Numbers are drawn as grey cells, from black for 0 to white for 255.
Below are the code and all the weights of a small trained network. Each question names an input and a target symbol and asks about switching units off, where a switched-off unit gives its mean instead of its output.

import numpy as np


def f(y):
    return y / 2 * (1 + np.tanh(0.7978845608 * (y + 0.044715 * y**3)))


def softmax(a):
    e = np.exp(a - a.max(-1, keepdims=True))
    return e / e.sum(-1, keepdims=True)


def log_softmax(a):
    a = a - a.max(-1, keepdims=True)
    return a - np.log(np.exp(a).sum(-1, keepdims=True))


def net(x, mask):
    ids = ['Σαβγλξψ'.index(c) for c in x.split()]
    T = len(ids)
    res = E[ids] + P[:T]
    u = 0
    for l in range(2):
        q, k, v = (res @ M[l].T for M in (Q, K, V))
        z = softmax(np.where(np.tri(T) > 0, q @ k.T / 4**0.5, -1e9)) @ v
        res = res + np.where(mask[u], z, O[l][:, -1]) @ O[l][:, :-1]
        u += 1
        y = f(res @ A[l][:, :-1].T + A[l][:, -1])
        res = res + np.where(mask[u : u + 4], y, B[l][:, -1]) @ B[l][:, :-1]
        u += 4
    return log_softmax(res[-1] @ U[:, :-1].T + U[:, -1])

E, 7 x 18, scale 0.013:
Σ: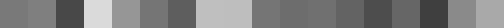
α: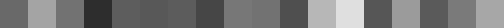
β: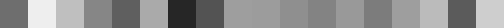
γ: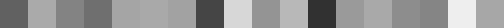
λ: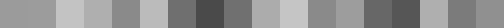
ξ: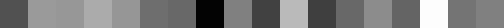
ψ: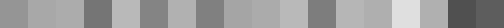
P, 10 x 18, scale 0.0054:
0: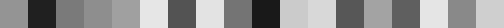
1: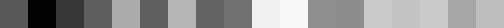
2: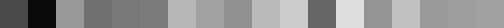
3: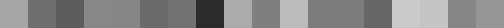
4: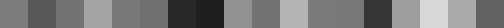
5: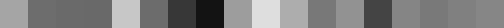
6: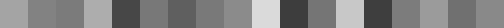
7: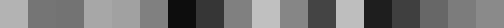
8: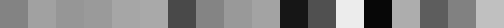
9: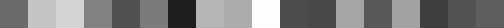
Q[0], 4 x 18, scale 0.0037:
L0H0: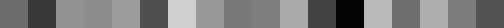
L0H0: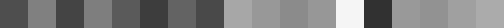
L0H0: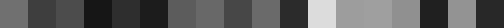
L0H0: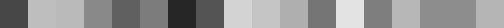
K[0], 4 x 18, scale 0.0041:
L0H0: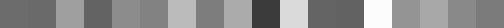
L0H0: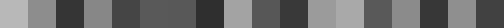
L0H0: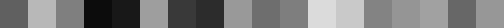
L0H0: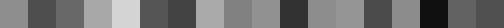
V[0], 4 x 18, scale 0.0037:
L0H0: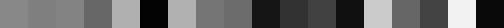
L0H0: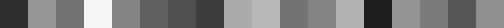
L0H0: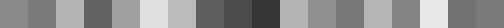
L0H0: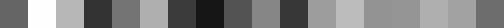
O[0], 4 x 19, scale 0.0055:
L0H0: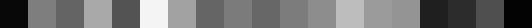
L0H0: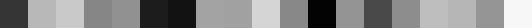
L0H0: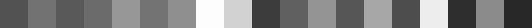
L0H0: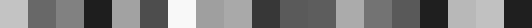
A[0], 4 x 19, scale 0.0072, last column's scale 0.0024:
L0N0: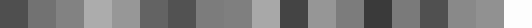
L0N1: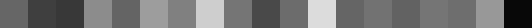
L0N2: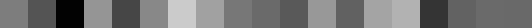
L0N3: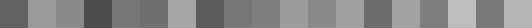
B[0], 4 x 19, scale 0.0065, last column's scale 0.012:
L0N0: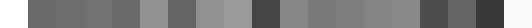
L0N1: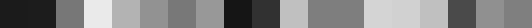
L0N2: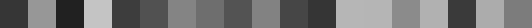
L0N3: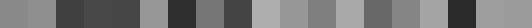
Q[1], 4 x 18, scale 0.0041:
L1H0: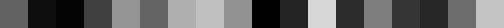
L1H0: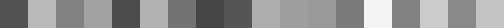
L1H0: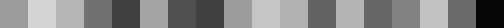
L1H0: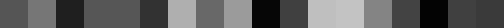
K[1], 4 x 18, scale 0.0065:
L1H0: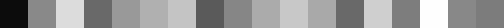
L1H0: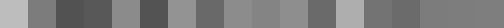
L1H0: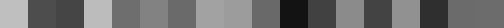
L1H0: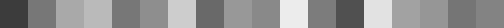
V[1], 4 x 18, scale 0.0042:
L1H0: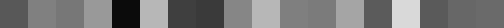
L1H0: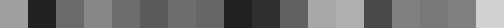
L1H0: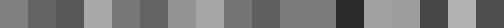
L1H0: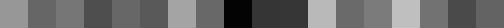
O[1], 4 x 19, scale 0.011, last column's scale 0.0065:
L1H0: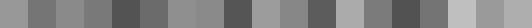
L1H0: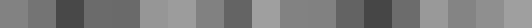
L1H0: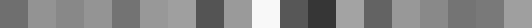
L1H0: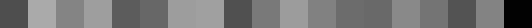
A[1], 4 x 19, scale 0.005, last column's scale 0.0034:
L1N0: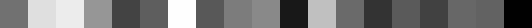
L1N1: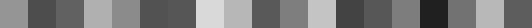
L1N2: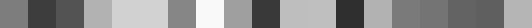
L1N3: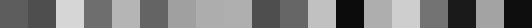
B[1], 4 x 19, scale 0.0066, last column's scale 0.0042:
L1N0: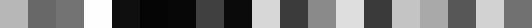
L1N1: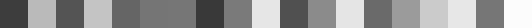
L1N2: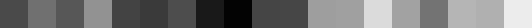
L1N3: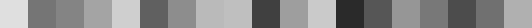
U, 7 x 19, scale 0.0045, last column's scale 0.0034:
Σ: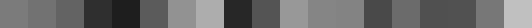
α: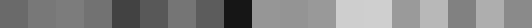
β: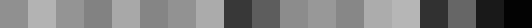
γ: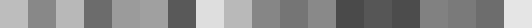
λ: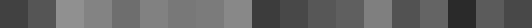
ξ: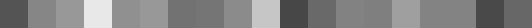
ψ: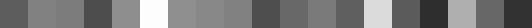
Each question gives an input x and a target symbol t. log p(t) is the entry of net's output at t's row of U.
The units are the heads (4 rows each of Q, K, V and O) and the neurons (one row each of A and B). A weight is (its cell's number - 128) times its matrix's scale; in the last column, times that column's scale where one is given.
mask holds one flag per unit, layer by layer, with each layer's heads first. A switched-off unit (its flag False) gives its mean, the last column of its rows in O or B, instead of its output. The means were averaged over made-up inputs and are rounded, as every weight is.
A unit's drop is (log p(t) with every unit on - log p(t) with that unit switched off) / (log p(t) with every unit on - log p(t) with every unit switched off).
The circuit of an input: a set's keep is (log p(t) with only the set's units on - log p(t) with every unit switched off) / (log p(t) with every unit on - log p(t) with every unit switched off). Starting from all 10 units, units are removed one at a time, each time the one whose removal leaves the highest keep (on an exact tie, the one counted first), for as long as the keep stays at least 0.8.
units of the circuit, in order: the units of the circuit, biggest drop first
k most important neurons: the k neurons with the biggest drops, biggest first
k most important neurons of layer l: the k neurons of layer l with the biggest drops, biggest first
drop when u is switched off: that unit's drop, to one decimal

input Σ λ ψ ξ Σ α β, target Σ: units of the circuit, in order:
[L0H0 L1H0 L0N3]
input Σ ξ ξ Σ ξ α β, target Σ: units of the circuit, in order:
[L1H0 L0H0 L0N3]
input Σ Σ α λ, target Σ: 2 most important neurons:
[L0N3 L1N1]
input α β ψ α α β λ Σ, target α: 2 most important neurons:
[L1N1 L0N0]
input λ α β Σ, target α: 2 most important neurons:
[L1N2 L1N1]
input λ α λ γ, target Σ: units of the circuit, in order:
[L1H0 L0N3]
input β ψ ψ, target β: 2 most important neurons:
[L1N3 L1N2]
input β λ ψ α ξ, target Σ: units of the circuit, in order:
[L1H0 L0H0]
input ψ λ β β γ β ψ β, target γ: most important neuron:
[L1N2]
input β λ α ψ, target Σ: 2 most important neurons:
[L0N3 L1N1]
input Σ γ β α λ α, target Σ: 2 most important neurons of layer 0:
[L0N3 L0N1]
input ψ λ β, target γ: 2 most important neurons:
[L1N3 L0N3]
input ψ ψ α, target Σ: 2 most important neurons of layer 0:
[L0N3 L0N0]
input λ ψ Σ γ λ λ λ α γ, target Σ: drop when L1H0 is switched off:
0.8
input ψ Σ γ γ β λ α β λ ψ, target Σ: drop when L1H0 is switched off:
0.9
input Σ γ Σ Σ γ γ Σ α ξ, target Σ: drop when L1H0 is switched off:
1.0
